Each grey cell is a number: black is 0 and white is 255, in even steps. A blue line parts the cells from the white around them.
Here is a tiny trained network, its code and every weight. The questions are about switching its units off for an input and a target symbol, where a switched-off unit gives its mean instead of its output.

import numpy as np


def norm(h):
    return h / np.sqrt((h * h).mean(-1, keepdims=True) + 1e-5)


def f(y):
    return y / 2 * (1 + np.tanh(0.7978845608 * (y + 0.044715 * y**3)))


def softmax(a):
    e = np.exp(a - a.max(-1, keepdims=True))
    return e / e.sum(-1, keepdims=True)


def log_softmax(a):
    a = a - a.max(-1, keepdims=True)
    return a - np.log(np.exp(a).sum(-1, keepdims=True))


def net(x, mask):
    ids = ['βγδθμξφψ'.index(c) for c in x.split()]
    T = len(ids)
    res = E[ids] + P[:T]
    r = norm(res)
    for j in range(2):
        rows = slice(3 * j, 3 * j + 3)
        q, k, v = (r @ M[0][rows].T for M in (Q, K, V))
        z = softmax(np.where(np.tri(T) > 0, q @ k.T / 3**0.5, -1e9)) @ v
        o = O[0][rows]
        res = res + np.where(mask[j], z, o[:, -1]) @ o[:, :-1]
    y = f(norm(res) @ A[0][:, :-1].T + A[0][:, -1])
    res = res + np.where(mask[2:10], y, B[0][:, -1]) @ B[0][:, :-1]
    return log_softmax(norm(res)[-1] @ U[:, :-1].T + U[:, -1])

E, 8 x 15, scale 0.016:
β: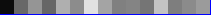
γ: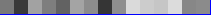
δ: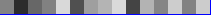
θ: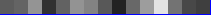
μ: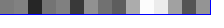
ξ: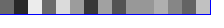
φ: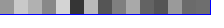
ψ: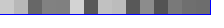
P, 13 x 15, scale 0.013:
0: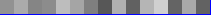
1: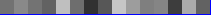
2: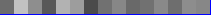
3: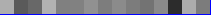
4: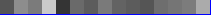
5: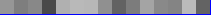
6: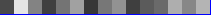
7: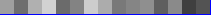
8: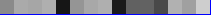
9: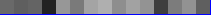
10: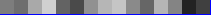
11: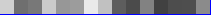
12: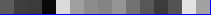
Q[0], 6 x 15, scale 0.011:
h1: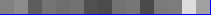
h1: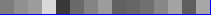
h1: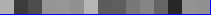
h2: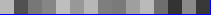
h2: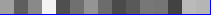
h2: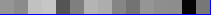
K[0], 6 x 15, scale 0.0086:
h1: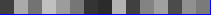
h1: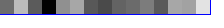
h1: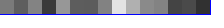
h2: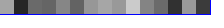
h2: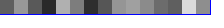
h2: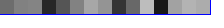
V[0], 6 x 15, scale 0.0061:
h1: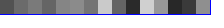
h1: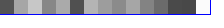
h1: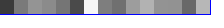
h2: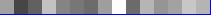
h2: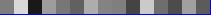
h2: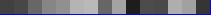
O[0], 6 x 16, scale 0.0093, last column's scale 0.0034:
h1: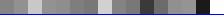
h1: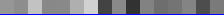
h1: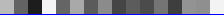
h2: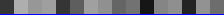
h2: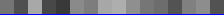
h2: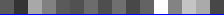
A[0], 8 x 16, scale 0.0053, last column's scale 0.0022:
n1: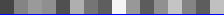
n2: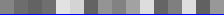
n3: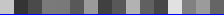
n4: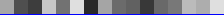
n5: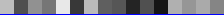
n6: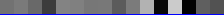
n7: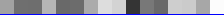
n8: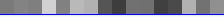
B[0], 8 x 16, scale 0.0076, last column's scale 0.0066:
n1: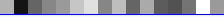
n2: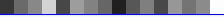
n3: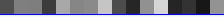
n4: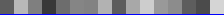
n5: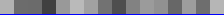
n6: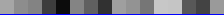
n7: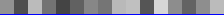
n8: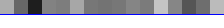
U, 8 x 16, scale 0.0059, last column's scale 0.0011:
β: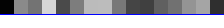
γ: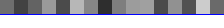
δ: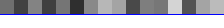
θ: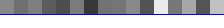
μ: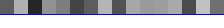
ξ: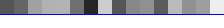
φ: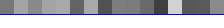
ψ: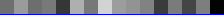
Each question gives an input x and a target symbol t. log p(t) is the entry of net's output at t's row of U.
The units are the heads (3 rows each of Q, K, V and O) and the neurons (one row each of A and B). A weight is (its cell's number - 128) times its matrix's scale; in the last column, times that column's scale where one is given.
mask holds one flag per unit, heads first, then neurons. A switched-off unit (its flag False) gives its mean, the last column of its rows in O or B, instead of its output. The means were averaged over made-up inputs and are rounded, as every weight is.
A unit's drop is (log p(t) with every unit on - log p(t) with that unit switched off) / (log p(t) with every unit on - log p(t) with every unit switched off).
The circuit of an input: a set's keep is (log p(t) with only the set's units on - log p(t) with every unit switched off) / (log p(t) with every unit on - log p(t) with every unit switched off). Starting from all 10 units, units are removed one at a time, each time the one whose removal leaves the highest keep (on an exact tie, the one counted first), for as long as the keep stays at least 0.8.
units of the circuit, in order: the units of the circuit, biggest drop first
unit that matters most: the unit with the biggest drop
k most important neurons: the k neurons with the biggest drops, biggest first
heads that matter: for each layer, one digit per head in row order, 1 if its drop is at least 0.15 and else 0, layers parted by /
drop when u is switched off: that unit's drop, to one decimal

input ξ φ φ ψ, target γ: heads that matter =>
10
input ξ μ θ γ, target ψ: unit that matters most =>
h2
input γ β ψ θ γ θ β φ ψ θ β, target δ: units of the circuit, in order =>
(h1; n2)
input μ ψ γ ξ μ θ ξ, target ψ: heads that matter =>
01
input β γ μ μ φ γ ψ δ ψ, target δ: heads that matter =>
10
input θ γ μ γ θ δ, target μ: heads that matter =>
11
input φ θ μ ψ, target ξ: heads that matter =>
11
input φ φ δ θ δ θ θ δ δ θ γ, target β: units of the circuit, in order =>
(h2; h1)
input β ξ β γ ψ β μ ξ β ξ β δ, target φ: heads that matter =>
11
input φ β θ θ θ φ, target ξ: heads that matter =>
11
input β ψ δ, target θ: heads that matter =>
10
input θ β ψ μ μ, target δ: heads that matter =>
10
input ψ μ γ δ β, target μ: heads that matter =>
10
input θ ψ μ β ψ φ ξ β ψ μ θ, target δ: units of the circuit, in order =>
(h1; n1; h2)
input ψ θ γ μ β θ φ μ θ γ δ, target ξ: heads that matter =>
11
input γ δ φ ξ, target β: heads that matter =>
01
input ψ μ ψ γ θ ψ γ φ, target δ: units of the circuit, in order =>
(h1; h2)
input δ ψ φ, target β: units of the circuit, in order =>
(h2)
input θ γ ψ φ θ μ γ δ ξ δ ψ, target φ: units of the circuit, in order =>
(h2; h1)
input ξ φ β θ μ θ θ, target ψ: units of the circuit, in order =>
(h2)
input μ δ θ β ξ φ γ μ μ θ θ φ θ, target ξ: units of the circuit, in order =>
(h2; h1; n2)
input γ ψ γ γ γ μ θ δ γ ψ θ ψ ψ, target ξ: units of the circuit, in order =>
(h2; h1)
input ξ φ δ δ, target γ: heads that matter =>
10
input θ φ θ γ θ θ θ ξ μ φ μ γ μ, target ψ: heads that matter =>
01
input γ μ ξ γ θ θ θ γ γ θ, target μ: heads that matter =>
11
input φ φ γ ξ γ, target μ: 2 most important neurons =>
(n3; n2)
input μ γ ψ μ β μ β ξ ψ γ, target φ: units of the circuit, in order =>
(h2)
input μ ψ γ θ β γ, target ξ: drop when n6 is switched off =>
0.1
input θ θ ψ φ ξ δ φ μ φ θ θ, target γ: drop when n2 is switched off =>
0.0
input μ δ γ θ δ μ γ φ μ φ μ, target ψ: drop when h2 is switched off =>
0.9
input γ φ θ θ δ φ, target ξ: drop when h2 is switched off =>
0.5
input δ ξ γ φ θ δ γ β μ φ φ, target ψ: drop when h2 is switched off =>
0.7
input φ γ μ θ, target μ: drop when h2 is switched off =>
0.3
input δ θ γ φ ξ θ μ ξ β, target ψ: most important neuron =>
(n2)
